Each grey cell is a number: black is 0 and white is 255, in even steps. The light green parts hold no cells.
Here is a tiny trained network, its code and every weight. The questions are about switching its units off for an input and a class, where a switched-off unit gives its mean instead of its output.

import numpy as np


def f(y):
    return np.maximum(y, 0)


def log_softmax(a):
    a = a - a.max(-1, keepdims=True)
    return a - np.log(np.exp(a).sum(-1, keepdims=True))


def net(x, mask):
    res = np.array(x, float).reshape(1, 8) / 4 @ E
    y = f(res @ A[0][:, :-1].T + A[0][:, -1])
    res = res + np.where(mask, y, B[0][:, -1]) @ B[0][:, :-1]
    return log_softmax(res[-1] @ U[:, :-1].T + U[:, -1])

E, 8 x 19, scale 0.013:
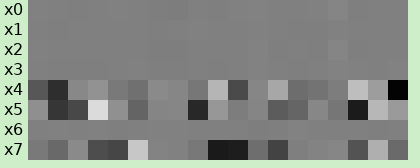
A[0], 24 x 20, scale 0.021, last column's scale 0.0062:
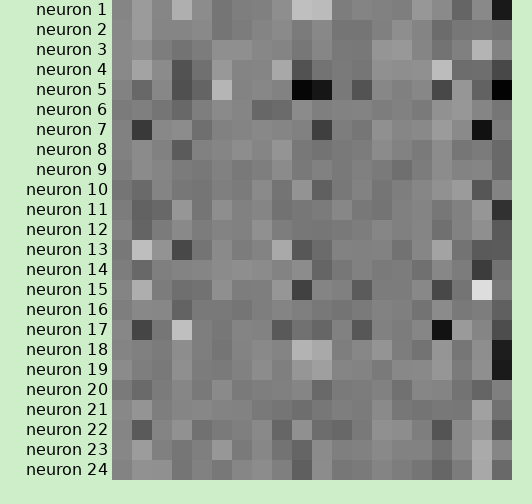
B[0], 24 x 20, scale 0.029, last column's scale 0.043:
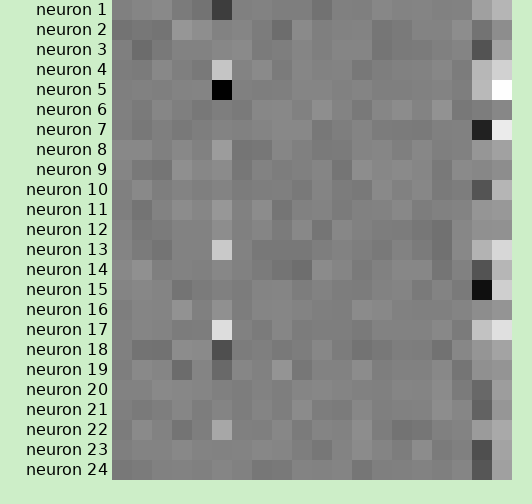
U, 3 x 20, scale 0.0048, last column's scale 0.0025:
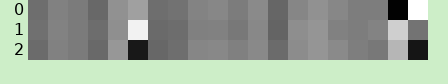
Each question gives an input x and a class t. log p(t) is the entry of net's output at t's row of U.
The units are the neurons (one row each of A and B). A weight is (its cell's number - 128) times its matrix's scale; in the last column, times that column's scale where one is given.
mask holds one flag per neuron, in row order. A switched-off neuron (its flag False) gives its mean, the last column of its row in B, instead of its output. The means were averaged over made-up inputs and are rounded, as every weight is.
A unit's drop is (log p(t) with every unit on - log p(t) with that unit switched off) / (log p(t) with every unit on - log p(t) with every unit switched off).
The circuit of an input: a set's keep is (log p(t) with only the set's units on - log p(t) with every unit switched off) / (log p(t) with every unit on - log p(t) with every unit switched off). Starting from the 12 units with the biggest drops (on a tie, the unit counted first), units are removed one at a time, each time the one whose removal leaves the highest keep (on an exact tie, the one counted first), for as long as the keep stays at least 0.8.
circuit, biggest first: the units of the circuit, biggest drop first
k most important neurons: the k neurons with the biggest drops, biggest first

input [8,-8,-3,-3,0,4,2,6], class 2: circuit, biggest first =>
neuron 5
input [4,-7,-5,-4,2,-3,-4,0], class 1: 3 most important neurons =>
neuron 15; neuron 5; neuron 7
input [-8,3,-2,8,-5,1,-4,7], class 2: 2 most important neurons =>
neuron 5; neuron 7
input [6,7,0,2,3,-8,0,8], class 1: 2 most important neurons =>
neuron 13; neuron 4
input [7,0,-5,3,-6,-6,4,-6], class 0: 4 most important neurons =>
neuron 5; neuron 17; neuron 15; neuron 3
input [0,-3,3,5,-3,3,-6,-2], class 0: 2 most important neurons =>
neuron 5; neuron 13
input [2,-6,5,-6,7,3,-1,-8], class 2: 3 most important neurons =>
neuron 1; neuron 15; neuron 18
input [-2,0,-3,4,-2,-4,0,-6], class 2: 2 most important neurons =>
neuron 17; neuron 1
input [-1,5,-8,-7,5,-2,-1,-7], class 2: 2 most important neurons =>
neuron 1; neuron 15
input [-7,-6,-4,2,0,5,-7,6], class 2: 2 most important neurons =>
neuron 5; neuron 13
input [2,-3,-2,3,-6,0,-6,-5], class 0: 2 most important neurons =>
neuron 5; neuron 15
